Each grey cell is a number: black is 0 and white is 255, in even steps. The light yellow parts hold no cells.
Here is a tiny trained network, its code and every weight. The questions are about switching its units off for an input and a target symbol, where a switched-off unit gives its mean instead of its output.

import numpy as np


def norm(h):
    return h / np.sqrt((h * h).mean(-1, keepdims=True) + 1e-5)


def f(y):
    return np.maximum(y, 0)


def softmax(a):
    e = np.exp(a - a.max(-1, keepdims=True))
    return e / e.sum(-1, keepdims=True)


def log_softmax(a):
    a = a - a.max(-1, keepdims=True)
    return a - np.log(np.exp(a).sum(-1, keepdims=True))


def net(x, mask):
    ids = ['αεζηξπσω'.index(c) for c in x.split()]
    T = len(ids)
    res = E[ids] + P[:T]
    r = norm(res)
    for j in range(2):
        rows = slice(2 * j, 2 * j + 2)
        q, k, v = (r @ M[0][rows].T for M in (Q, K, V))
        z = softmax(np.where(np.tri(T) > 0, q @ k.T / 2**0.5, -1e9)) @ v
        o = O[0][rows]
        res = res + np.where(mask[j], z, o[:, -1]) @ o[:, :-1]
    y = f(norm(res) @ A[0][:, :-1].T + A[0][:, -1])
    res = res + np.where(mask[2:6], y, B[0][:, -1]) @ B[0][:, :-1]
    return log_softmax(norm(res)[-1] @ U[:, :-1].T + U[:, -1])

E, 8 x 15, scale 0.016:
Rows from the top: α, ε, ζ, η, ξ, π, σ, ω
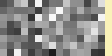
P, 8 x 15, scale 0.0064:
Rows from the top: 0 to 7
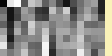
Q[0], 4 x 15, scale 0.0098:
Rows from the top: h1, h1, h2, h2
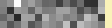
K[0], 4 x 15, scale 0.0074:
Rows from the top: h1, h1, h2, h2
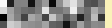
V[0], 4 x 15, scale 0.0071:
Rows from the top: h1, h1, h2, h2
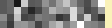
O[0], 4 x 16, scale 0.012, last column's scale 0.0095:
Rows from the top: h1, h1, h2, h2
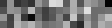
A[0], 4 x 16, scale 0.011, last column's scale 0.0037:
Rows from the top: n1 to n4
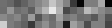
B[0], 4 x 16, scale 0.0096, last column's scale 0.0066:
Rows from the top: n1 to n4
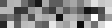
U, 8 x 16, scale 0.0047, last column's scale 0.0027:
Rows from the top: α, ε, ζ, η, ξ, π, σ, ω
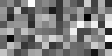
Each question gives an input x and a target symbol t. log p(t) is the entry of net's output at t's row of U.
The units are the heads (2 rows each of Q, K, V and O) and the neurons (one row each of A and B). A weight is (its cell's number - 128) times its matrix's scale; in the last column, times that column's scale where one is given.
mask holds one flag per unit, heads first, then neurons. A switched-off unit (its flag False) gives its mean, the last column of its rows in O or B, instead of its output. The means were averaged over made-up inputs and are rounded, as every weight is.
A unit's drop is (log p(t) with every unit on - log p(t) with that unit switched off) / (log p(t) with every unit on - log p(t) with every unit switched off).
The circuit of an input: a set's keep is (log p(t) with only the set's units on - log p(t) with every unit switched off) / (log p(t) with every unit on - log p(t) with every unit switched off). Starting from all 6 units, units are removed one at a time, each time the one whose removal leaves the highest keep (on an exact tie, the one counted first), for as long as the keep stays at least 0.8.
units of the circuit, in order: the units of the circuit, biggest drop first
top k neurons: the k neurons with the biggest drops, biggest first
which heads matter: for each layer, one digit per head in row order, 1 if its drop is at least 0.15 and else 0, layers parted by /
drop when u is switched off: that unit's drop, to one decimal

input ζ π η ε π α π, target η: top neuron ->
(n2)
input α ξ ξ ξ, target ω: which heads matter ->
11
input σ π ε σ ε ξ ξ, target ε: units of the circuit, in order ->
(h1 h2)
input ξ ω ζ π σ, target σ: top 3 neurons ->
(n1 n2 n4)
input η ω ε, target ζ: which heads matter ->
10
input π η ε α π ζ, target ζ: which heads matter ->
11
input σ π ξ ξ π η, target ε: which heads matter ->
11
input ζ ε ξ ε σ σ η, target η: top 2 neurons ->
(n2 n4)
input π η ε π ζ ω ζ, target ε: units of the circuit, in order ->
(h1 n4)
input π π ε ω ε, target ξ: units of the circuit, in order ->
(h2 n4 h1)
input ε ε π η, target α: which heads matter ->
11
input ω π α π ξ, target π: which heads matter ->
01
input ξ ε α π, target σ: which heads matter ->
11
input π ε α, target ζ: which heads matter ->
10
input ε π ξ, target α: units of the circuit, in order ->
(h2)
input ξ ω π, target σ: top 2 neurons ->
(n1 n2)
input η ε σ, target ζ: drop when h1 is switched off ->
0.4
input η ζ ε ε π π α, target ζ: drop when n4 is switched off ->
0.2
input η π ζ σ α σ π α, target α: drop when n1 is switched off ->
0.1
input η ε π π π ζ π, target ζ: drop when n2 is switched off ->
0.0
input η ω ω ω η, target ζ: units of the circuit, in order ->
(h1)
